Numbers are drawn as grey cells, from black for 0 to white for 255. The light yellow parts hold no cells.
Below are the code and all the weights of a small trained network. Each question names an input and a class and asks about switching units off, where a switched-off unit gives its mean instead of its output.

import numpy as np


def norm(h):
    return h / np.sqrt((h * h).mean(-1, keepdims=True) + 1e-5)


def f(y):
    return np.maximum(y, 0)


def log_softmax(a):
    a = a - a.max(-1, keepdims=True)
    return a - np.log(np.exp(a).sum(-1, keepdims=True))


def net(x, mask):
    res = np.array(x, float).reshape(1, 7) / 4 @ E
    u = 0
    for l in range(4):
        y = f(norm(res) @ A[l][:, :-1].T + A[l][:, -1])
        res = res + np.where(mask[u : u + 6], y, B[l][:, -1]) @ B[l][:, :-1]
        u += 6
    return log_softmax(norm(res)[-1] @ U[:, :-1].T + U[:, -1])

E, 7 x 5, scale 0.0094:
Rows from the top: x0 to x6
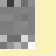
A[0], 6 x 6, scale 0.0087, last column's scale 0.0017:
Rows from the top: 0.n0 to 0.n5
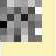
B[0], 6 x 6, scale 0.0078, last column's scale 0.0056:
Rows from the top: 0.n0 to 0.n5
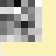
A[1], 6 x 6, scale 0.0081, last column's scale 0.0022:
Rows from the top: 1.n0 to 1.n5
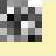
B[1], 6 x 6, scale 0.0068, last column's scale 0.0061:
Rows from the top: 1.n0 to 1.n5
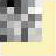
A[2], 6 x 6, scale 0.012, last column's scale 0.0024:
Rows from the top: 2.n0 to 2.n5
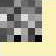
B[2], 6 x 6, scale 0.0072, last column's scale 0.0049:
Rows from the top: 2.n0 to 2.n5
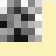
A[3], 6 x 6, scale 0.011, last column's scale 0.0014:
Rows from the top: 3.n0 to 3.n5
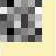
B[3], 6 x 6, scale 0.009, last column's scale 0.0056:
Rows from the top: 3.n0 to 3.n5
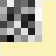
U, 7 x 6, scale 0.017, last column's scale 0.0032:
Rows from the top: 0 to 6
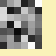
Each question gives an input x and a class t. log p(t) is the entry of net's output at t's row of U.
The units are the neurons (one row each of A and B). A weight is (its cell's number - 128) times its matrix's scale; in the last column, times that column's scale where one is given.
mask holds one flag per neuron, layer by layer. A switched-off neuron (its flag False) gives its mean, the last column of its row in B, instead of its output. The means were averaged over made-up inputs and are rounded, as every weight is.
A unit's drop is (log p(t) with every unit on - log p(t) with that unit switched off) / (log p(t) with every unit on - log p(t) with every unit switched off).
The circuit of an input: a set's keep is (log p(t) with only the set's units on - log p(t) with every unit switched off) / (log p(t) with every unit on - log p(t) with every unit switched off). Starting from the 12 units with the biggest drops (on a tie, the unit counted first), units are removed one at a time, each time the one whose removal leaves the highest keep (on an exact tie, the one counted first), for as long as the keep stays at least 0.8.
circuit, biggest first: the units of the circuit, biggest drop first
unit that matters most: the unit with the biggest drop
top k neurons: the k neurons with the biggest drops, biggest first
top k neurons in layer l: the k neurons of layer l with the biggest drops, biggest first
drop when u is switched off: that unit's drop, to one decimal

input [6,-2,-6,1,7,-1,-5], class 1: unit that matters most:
2.n4
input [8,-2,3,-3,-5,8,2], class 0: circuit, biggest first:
2.n2; 3.n0
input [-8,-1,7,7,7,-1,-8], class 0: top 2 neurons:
1.n5; 2.n0
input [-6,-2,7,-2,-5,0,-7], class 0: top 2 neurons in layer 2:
2.n0; 2.n4
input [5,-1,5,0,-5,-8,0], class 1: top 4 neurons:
2.n0; 1.n1; 2.n4; 0.n4
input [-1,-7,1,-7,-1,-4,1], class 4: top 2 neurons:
0.n1; 0.n5
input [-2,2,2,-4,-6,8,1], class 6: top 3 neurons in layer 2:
2.n3; 2.n0; 2.n4
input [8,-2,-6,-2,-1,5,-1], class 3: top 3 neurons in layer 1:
1.n1; 1.n0; 1.n2
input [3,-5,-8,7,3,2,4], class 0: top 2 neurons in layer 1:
1.n4; 1.n3
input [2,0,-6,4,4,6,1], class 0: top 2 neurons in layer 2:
2.n2; 2.n0
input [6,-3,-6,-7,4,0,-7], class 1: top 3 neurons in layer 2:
2.n4; 2.n0; 2.n3
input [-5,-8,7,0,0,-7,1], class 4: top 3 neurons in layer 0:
0.n5; 0.n1; 0.n4
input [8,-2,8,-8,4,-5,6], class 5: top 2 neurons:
3.n4; 2.n0
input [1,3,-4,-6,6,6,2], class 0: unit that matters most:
2.n2
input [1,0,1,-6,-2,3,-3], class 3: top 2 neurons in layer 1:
1.n3; 1.n1
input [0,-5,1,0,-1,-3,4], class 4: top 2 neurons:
0.n0; 2.n5
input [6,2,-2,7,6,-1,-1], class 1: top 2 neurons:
2.n4; 0.n2
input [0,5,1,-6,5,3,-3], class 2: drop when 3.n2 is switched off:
0.1
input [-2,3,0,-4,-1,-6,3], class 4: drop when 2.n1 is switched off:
0.0
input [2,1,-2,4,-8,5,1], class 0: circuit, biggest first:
2.n2
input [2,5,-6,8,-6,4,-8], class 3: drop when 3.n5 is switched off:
0.1
